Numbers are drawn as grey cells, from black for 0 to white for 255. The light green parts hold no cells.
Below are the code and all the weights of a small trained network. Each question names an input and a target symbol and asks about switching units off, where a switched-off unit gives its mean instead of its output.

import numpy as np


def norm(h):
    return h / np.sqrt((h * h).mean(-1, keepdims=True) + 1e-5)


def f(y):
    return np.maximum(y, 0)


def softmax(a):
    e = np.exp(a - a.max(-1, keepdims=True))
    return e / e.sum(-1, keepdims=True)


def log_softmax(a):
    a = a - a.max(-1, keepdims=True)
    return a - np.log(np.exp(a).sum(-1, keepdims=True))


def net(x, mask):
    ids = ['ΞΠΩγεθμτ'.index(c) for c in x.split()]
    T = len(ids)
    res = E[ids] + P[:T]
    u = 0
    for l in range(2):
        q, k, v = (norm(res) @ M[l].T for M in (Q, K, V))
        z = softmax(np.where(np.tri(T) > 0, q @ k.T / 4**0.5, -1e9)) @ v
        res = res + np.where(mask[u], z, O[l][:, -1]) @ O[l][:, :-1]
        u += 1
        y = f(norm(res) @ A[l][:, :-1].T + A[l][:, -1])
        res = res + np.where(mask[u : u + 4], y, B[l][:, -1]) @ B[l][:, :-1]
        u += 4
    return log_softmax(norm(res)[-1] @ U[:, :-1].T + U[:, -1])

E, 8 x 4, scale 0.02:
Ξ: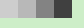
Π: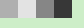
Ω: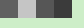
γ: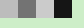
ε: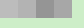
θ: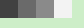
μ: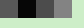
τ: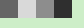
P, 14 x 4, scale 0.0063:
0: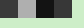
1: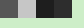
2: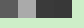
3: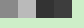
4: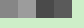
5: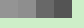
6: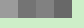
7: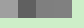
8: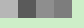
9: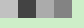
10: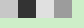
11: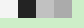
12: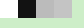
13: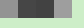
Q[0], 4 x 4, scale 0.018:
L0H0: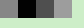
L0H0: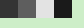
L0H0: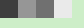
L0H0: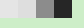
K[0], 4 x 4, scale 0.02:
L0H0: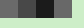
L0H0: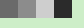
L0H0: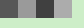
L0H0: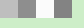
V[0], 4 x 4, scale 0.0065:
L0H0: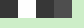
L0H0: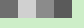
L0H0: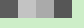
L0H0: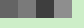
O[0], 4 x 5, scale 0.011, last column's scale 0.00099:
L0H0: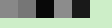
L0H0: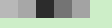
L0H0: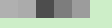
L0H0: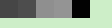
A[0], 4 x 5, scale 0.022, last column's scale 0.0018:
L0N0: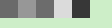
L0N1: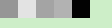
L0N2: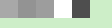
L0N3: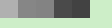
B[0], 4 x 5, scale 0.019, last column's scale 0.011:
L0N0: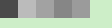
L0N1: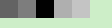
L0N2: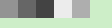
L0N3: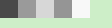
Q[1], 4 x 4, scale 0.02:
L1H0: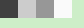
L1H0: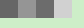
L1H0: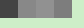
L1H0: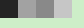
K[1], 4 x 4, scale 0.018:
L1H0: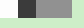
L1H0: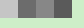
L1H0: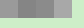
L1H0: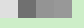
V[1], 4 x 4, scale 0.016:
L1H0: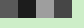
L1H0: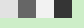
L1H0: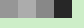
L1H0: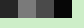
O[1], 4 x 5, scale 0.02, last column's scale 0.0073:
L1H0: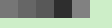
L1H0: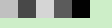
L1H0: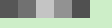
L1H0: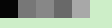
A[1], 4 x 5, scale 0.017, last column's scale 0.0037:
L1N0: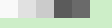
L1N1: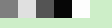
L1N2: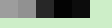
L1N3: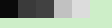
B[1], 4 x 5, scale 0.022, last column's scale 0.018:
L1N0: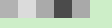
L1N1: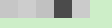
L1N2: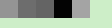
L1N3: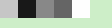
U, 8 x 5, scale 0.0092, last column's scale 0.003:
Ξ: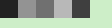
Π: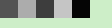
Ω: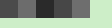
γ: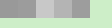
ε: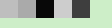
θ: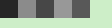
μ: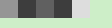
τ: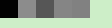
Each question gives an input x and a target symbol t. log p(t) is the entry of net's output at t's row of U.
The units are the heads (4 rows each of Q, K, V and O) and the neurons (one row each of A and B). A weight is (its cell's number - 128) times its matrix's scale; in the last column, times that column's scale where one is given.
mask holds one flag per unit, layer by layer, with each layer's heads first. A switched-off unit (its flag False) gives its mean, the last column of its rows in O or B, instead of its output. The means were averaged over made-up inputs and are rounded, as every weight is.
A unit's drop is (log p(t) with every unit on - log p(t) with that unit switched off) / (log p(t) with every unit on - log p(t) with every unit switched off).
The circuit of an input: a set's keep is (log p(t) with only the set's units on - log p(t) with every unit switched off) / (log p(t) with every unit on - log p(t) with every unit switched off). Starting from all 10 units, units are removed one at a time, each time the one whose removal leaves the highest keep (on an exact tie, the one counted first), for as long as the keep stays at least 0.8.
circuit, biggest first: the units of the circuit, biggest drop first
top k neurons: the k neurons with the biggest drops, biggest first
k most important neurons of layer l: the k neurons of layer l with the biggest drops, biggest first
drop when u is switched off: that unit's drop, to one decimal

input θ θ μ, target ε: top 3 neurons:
(L0N2, L0N3, L0N1)
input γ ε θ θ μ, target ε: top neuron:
(L0N3)
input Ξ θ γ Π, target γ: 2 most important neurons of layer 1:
(L1N2, L1N3)
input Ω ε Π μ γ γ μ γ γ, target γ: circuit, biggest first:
(L0N3, L1N2)
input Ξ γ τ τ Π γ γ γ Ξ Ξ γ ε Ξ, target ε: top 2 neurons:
(L0N3, L0N2)
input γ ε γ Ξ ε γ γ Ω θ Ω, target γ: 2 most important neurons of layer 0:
(L0N0, L0N1)
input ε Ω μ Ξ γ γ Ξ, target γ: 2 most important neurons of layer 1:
(L1N3, L1N2)
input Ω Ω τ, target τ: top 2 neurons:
(L0N2, L0N1)
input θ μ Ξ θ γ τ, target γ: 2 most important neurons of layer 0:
(L0N0, L0N1)
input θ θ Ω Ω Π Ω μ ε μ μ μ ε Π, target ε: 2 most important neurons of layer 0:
(L0N2, L0N1)
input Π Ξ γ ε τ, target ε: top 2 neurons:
(L0N3, L0N2)
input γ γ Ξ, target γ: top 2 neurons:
(L1N3, L1N2)
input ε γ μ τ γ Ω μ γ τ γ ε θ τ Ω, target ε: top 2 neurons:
(L0N3, L0N2)
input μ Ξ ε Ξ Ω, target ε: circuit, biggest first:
(L1H0)
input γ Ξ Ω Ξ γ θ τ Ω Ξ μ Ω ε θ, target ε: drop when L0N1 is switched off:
-0.1
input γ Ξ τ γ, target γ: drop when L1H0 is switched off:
0.2
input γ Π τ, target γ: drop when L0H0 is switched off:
0.1
